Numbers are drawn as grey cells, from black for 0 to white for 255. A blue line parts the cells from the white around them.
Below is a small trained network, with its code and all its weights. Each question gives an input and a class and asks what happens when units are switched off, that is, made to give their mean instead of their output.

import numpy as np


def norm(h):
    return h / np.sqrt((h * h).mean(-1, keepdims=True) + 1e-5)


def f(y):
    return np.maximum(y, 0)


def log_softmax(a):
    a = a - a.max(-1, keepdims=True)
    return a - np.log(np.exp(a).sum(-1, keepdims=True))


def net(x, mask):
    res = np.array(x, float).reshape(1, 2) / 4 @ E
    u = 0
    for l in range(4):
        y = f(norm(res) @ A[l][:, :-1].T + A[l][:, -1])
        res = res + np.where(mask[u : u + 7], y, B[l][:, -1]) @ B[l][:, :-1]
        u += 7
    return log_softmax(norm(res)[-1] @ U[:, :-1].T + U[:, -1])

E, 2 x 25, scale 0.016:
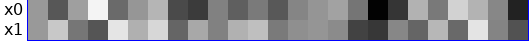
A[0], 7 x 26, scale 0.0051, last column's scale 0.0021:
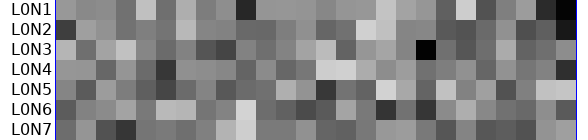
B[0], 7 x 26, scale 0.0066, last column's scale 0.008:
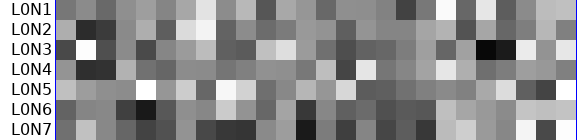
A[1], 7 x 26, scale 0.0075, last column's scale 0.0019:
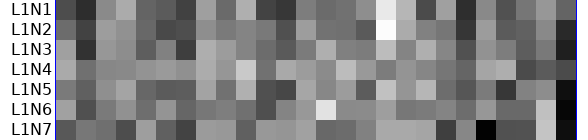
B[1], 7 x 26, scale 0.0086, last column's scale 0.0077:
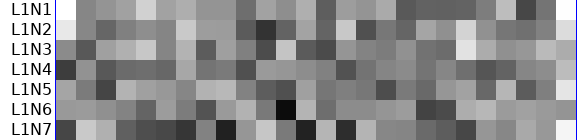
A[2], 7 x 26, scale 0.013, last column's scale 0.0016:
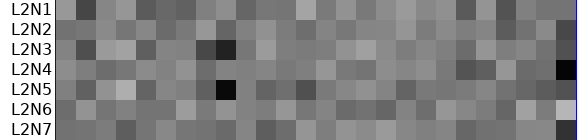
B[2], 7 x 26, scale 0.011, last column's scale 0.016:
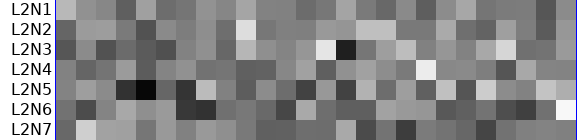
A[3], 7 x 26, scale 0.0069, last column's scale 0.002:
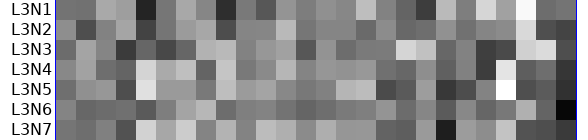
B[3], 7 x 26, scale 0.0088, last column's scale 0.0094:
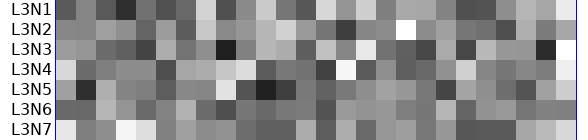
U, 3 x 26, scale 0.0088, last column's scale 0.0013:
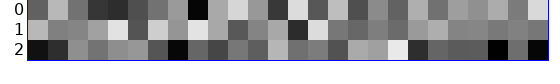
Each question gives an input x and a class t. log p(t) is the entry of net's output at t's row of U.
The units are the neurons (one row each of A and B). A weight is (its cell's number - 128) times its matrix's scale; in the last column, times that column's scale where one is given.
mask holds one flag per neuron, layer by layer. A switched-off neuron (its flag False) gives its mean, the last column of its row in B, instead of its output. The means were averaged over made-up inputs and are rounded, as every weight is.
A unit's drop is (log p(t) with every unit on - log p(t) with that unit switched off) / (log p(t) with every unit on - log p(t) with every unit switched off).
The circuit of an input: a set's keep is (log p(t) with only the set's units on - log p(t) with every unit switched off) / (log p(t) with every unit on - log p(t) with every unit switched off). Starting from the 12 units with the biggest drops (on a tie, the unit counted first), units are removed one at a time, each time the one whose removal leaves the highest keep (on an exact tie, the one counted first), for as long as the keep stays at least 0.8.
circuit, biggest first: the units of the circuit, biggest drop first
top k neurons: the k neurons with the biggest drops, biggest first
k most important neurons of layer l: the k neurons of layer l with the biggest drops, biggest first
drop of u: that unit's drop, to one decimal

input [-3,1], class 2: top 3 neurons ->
[L0N7; L2N6; L1N7]
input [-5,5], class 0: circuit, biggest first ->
[L3N3]
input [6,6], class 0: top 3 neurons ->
[L0N5; L1N1; L1N5]
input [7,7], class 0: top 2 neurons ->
[L0N5; L1N1]
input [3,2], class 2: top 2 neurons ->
[L2N6; L1N7]
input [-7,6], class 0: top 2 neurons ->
[L0N5; L1N7]
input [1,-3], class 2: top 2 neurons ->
[L0N5; L1N4]
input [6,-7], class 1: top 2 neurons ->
[L0N7; L1N1]
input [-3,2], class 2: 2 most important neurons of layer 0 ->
[L0N7; L0N3]
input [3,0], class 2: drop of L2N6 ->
1.0
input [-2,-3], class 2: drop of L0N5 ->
2.0
